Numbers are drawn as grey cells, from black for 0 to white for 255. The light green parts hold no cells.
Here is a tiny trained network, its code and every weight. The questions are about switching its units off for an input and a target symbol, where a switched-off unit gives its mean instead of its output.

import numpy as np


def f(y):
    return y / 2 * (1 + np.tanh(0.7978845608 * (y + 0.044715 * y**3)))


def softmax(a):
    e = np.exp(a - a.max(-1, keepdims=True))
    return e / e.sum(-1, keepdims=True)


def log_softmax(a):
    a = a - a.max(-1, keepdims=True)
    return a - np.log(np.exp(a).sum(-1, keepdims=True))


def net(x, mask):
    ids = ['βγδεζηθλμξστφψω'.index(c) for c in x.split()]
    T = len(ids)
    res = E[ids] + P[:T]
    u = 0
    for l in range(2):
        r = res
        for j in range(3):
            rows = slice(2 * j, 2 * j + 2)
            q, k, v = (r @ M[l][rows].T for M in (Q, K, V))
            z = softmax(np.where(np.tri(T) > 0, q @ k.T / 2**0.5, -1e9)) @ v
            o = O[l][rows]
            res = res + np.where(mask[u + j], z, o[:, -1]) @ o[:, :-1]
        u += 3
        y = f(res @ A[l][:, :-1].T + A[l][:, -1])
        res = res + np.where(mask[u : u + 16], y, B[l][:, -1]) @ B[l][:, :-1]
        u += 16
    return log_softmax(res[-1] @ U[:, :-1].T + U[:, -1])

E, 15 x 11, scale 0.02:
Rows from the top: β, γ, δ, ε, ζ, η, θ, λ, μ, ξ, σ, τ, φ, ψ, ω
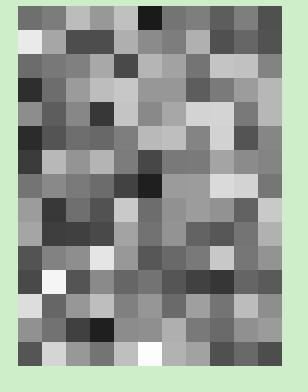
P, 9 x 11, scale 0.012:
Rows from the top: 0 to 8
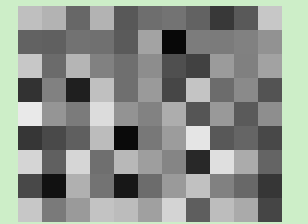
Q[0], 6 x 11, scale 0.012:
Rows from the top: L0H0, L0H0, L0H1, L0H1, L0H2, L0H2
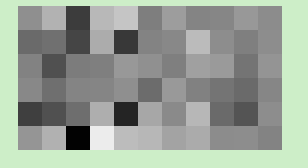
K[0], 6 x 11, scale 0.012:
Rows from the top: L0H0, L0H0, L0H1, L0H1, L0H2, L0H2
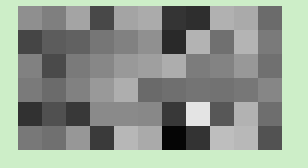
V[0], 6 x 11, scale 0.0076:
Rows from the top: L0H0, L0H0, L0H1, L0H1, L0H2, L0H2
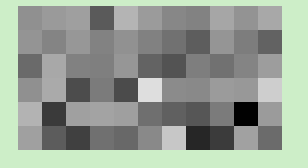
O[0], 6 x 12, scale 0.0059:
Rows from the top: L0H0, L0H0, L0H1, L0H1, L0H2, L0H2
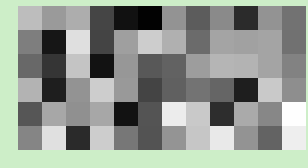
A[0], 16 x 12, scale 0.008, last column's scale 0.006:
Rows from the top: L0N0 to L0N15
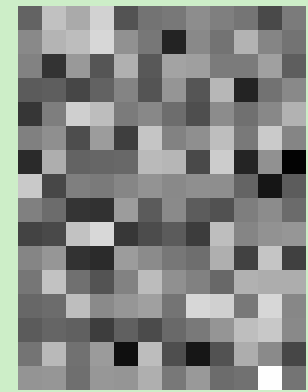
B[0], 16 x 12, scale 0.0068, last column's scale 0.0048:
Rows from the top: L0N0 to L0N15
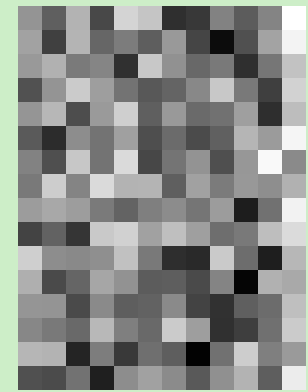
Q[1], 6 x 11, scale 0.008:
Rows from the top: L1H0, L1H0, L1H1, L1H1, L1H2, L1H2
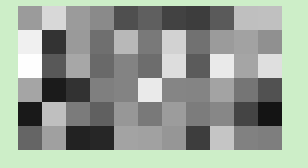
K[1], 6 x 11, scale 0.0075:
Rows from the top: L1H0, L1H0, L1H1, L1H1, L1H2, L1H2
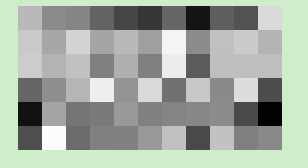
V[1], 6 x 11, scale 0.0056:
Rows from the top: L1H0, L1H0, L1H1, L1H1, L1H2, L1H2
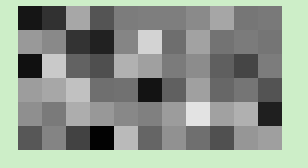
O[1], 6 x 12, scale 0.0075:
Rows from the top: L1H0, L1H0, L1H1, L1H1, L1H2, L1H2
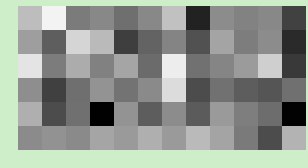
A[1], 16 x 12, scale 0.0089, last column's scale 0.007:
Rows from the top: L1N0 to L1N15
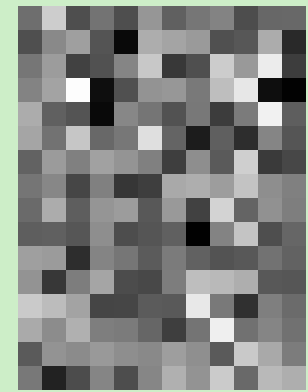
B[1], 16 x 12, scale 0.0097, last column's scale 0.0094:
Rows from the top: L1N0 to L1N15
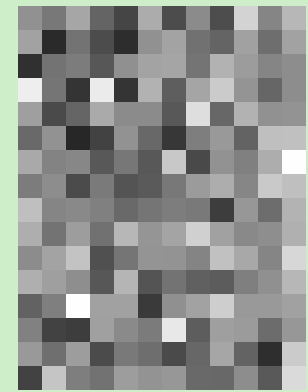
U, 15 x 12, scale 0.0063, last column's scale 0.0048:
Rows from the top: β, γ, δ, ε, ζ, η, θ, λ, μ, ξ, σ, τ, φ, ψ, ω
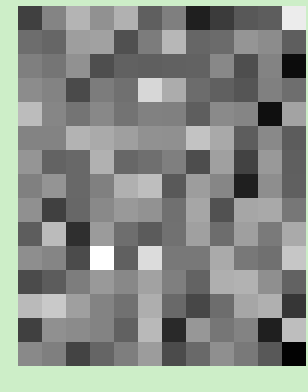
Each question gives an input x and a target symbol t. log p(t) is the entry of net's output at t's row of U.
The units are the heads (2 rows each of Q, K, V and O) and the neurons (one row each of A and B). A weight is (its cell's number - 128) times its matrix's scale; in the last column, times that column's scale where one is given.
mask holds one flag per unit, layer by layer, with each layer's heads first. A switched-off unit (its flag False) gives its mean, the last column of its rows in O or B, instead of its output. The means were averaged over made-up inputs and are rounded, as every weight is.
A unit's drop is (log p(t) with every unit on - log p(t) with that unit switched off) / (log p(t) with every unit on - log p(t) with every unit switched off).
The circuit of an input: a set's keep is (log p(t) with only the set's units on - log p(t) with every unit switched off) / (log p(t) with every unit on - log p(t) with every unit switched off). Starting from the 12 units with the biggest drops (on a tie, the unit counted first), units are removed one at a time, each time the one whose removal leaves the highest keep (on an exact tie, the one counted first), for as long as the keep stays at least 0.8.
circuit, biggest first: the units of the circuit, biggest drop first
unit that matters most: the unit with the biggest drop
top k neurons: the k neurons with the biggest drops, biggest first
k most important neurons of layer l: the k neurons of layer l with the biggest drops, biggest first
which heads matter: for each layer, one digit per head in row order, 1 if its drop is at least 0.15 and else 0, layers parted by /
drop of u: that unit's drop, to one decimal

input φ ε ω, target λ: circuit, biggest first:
(L1N5 L0N11)
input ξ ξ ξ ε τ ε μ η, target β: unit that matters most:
L0N6
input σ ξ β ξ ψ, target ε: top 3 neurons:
(L0N11 L0N12 L1N1)
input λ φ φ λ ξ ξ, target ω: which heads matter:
001 / 000
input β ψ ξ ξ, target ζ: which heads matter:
001 / 000
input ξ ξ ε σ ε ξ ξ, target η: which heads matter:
000 / 010
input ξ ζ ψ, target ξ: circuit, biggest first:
(L0H2 L1N7)
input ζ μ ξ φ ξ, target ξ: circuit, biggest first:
(L0H2 L1N7 L0N0)
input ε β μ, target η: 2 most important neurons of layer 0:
(L0N9 L0N4)
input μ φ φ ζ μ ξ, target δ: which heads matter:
001 / 000
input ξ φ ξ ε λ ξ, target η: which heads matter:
001 / 010
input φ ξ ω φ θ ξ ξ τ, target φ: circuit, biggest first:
(L0N14 L1N6 L1N0)
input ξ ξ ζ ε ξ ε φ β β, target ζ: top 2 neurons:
(L1N3 L0N11)
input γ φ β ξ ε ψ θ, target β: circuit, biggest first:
(L0N0 L0N1)
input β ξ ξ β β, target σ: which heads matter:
010 / 001
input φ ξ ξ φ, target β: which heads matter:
000 / 001
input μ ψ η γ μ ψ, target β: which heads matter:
001 / 100
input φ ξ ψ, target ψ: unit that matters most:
L1H1
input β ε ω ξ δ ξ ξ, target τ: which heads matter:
001 / 010
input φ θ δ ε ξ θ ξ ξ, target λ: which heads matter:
101 / 010
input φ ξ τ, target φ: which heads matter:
000 / 001
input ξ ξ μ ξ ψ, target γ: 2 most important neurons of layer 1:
(L1N1 L1N12)
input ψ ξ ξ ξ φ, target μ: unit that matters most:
L1H2
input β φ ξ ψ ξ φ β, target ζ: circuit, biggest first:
(L0H1 L1N3)
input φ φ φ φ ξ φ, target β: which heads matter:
000 / 000
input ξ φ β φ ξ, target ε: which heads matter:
001 / 010
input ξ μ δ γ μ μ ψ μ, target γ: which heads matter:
001 / 000
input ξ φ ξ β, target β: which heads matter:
000 / 000
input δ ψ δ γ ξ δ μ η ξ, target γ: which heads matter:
101 / 000
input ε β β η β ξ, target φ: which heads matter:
001 / 100
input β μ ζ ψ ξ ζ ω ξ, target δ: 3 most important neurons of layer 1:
(L1N5 L1N12 L1N1)
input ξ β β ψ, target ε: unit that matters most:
L1H1
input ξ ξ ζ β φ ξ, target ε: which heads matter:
101 / 010
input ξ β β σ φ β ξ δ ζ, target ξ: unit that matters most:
L0H2
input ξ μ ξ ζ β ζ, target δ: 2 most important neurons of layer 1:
(L1N5 L1N12)
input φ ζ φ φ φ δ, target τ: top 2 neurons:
(L1N2 L0N9)
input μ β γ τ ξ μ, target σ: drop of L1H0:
0.2
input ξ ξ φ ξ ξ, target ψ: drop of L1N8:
0.0
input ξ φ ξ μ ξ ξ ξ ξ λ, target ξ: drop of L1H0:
0.1
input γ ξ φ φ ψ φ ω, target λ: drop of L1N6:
0.1
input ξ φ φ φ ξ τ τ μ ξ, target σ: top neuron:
(L0N14)
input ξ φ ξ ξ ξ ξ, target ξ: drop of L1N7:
0.3
